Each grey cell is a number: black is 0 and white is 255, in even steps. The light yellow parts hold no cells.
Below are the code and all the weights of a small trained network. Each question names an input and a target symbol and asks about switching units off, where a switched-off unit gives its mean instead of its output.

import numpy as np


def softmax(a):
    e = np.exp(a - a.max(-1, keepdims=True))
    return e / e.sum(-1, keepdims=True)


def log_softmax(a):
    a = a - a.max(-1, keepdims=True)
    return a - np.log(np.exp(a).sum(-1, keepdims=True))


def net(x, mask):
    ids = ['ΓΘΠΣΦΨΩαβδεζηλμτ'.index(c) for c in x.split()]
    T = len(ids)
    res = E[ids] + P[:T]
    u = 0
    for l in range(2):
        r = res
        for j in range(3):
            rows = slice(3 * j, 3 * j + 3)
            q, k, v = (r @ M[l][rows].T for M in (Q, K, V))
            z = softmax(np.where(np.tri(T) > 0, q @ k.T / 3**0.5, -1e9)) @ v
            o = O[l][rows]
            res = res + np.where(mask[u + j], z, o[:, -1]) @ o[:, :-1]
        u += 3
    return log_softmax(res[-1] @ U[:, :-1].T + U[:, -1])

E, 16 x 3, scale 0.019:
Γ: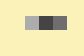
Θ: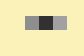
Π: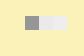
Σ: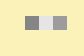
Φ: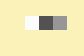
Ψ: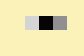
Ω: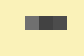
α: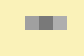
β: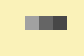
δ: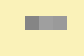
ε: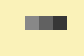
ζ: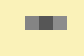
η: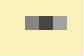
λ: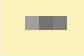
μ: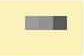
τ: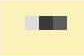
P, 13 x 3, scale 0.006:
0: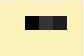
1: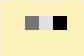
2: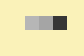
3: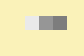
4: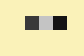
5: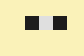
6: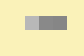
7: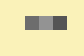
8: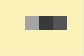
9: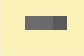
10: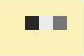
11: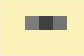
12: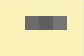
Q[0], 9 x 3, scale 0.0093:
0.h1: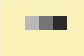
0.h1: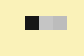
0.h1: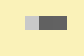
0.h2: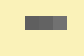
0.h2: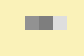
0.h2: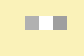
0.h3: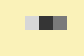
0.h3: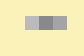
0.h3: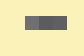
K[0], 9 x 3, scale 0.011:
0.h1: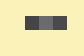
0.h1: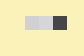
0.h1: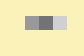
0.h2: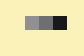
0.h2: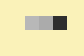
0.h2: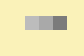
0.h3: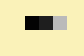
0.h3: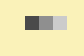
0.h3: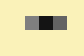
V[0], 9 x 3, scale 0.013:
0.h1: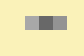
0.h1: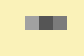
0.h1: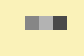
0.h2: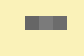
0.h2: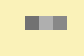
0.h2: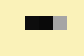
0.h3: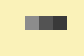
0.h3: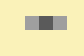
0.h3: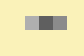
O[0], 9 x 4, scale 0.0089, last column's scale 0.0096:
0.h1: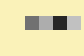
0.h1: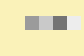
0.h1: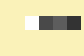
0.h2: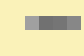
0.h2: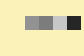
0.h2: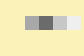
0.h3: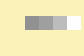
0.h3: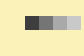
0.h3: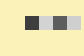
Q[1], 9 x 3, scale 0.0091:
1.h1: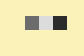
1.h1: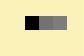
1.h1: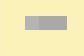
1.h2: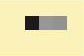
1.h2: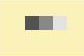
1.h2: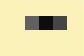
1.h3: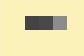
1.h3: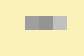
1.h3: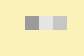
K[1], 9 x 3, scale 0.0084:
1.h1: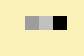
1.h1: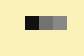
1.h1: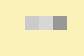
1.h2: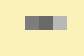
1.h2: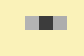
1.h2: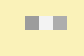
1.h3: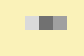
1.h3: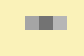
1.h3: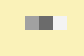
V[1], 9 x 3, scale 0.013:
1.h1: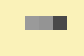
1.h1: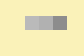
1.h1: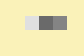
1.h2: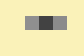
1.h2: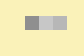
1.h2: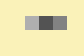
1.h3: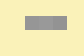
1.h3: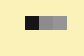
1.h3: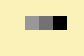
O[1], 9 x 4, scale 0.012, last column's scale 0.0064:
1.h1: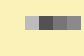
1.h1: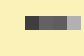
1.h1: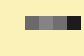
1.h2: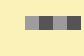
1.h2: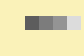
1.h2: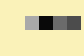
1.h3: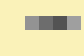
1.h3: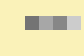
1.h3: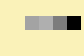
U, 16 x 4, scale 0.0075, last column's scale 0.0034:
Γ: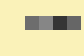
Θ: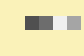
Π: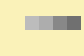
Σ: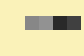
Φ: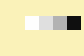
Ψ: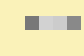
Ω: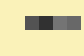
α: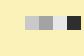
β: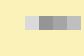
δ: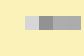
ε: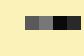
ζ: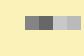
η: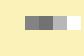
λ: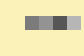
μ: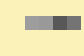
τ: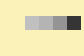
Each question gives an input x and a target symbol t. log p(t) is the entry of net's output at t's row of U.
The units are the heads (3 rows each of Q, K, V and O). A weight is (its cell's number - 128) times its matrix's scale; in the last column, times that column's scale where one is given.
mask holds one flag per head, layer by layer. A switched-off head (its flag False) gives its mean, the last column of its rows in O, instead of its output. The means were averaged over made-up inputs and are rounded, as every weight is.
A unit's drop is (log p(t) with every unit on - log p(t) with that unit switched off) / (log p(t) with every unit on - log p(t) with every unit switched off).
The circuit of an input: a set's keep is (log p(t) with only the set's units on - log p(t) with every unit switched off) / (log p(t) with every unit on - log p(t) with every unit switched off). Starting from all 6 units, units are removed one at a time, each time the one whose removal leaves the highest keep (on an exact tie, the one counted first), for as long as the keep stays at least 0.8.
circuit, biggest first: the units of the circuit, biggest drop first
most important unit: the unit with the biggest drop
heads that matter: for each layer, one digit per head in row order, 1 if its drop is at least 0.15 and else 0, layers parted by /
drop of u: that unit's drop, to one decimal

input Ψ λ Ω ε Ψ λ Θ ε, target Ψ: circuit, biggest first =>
(1.h2 0.h3 0.h1)
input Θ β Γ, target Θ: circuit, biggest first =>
(0.h2 0.h1 1.h3)
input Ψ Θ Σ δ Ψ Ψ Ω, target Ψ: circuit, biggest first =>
(0.h1 1.h2 0.h3 0.h2)
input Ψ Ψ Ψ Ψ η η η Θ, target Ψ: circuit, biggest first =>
(0.h1 1.h2 0.h3)
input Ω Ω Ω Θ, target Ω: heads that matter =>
111 / 111
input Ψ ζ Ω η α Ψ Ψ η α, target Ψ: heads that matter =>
101 / 010
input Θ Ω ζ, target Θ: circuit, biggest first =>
(0.h2 1.h3 0.h1)
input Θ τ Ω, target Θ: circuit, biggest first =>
(0.h2 0.h1 1.h3)
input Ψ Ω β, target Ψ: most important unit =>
0.h3
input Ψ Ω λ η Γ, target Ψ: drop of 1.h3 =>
0.1
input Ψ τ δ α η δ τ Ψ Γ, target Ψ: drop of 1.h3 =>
0.2
